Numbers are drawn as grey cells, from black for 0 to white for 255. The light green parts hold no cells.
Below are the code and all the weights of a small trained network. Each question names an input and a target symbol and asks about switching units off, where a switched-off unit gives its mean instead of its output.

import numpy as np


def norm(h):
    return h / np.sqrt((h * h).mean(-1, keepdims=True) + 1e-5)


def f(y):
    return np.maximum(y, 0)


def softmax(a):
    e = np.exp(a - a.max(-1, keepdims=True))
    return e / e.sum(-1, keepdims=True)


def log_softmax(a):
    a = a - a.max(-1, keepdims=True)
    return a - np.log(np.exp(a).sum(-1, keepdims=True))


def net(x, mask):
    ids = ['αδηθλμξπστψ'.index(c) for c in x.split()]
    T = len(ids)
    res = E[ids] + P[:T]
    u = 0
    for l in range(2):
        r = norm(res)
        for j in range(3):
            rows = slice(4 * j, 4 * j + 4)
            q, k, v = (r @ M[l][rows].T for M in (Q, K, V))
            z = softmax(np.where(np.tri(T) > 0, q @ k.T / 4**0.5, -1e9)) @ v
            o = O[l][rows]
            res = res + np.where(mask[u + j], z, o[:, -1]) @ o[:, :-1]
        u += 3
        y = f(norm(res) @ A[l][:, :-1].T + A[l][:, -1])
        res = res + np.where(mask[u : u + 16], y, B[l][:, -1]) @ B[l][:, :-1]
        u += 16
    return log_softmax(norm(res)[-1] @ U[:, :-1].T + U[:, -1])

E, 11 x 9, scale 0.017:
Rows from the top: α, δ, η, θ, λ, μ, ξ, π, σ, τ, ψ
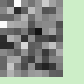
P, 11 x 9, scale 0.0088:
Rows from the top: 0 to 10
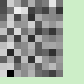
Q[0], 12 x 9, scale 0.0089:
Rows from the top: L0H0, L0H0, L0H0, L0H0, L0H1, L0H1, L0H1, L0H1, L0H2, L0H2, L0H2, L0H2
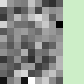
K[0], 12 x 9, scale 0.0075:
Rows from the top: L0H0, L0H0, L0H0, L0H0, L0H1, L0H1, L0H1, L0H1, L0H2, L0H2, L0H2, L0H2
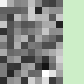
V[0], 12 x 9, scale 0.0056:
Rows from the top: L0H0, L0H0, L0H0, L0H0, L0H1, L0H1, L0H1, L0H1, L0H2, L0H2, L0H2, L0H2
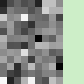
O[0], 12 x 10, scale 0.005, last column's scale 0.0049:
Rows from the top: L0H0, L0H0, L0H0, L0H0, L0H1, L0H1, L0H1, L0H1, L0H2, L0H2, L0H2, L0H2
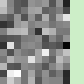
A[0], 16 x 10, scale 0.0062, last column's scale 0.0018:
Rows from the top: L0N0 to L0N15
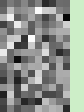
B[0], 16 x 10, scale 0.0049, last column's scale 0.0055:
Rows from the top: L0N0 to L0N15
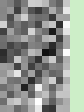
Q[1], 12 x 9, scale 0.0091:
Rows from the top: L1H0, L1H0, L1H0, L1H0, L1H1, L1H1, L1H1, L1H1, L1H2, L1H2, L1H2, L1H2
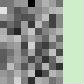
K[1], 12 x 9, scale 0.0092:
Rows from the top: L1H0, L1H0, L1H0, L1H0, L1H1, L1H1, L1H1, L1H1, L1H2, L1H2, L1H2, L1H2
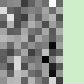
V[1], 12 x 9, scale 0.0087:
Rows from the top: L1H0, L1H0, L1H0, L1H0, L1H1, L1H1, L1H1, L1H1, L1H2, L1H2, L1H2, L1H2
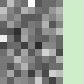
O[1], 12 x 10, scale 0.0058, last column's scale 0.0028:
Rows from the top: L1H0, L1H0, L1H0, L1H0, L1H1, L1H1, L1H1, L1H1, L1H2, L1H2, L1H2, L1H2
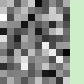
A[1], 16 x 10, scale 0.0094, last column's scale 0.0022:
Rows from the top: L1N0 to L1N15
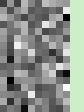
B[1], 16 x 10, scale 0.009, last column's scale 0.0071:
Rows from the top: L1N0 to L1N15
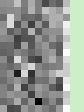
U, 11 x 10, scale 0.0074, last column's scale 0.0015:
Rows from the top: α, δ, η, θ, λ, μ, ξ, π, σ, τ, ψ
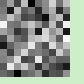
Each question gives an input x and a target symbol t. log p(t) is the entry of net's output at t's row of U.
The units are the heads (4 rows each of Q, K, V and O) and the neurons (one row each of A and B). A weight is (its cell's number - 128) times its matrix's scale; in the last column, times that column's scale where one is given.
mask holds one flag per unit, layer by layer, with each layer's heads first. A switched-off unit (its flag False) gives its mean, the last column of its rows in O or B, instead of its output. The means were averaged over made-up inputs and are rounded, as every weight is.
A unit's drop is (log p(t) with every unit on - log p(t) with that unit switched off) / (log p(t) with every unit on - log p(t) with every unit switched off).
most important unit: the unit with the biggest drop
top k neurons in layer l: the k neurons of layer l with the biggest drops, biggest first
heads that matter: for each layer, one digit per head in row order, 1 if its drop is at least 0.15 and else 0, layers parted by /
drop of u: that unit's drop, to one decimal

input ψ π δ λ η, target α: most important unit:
L0H2
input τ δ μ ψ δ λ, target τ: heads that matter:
011 / 100
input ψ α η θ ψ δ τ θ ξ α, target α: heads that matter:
000 / 000
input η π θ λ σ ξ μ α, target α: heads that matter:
001 / 001
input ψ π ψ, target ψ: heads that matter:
011 / 000
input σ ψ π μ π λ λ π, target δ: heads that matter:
010 / 000
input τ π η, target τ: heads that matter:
000 / 100
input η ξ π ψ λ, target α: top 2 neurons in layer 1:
(L1N3 L1N5)
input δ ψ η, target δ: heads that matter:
100 / 011
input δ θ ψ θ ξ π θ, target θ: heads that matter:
001 / 010
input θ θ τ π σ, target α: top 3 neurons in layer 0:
(L0N3 L0N7 L0N13)
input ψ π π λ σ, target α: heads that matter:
001 / 001
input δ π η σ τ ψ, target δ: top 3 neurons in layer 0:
(L0N11 L0N7 L0N8)
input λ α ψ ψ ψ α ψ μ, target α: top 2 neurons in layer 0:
(L0N7 L0N5)
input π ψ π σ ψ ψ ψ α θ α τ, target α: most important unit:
L1H2
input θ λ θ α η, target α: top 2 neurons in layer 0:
(L0N7 L0N3)
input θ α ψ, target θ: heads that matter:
001 / 000
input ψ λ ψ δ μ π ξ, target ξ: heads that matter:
101 / 010
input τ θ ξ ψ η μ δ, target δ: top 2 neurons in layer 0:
(L0N6 L0N2)
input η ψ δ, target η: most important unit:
L0H0
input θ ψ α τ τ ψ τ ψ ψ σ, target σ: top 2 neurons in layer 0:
(L0N14 L0N7)
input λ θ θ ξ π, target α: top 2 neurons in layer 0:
(L0N7 L0N3)
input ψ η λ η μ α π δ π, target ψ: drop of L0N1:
0.2
